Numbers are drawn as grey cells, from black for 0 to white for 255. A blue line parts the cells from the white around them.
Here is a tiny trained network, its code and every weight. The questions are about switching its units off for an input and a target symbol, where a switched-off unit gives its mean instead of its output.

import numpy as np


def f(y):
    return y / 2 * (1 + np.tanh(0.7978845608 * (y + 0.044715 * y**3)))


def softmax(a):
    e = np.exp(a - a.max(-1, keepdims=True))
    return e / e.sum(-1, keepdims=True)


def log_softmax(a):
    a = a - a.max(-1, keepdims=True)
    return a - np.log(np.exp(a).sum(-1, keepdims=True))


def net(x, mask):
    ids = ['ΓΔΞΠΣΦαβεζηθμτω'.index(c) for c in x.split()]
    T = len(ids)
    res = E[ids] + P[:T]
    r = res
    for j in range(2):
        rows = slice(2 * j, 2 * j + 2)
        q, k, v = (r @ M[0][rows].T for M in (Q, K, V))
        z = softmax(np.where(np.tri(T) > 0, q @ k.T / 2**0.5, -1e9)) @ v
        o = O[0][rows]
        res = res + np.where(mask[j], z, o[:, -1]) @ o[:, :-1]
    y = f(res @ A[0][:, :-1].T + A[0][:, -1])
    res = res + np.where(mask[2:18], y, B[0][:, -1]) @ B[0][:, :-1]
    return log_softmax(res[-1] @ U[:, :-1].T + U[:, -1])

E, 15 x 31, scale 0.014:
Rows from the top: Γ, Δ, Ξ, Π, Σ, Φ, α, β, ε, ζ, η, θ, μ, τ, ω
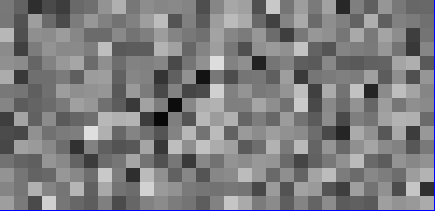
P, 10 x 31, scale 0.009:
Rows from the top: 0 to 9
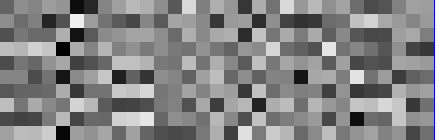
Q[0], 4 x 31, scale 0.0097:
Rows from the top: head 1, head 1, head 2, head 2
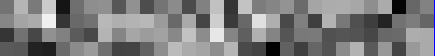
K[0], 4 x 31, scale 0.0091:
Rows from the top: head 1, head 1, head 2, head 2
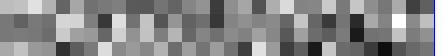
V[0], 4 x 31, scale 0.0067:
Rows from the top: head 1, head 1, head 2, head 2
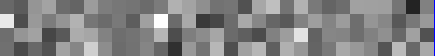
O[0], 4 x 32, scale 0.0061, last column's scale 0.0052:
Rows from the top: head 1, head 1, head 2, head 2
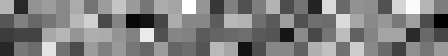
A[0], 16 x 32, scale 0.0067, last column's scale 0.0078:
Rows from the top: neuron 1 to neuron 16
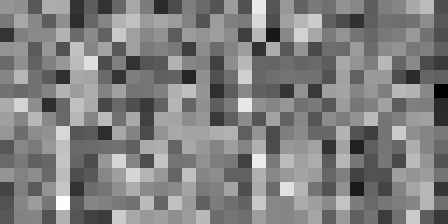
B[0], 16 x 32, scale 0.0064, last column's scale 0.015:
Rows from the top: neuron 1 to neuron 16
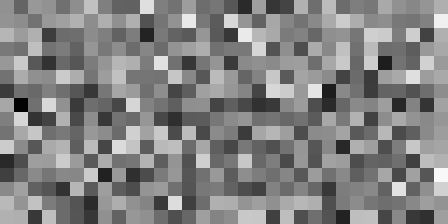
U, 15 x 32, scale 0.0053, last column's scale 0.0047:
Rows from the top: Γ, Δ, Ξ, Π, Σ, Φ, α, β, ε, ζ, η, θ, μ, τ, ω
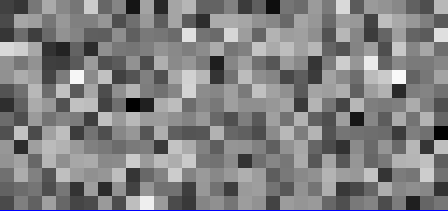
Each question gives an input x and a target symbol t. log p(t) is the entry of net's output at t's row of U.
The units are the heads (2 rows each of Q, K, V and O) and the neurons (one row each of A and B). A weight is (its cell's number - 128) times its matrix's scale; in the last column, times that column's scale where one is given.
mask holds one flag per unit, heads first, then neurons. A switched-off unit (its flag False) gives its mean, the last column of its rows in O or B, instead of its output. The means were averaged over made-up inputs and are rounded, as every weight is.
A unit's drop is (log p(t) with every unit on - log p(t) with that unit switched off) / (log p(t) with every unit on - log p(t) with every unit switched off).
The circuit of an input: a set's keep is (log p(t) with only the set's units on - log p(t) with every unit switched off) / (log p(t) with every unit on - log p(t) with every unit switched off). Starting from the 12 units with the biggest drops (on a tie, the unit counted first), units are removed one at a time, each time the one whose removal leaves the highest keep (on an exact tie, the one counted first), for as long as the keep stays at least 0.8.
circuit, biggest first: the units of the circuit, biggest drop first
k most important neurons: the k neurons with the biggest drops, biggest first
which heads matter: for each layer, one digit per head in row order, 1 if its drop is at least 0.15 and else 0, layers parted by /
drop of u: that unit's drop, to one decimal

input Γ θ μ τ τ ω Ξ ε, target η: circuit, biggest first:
neuron 8; head 2; head 1
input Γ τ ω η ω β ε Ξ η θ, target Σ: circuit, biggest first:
head 1; neuron 5; neuron 8
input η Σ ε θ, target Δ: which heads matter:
10
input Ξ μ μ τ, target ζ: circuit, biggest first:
neuron 5; head 1; neuron 8; neuron 6
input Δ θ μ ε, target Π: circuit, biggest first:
head 2
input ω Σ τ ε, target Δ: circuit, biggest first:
head 1; neuron 6
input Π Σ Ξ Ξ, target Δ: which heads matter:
10
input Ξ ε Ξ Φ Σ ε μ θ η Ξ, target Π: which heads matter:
01
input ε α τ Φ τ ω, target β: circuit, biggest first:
head 1; head 2
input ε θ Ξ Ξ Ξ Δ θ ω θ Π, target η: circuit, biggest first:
head 1; neuron 8; head 2
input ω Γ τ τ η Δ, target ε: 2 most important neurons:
neuron 5; neuron 6
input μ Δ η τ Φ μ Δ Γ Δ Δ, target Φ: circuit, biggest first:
head 2; head 1
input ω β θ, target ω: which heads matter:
00
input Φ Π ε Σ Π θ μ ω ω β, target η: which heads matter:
11
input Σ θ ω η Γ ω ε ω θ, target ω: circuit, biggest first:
neuron 16
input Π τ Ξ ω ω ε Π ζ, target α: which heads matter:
10
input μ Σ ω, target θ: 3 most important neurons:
neuron 11; neuron 1; neuron 2
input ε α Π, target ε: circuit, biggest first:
neuron 12; head 1
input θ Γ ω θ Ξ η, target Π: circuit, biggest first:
head 2; neuron 13
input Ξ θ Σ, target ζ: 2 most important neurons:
neuron 11; neuron 13
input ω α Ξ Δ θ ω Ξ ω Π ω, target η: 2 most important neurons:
neuron 8; neuron 6
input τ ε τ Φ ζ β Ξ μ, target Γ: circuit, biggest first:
head 2
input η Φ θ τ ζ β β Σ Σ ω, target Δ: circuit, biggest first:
head 1; neuron 6
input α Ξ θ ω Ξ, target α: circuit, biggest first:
neuron 10; neuron 14
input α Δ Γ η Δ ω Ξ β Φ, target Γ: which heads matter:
00
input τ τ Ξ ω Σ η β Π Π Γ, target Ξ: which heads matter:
11
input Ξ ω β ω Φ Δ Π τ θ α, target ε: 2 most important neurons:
neuron 5; neuron 8
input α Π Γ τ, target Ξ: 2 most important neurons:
neuron 7; neuron 9
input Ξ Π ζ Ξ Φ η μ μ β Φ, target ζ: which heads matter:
10
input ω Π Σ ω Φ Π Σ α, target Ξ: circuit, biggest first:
head 1; neuron 7; head 2
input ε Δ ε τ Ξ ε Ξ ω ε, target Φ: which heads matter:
00
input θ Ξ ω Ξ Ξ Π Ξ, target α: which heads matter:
00
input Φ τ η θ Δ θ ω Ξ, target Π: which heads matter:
11
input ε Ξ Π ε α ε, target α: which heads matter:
10
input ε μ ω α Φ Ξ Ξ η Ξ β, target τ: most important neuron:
neuron 2
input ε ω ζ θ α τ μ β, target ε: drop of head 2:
0.7
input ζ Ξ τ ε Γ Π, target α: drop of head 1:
1.2
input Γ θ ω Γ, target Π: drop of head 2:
0.3
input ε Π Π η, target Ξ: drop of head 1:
1.0
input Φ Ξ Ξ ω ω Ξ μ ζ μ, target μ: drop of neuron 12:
0.2
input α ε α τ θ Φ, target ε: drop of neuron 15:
0.0
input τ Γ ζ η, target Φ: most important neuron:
neuron 13
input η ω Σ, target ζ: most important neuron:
neuron 11
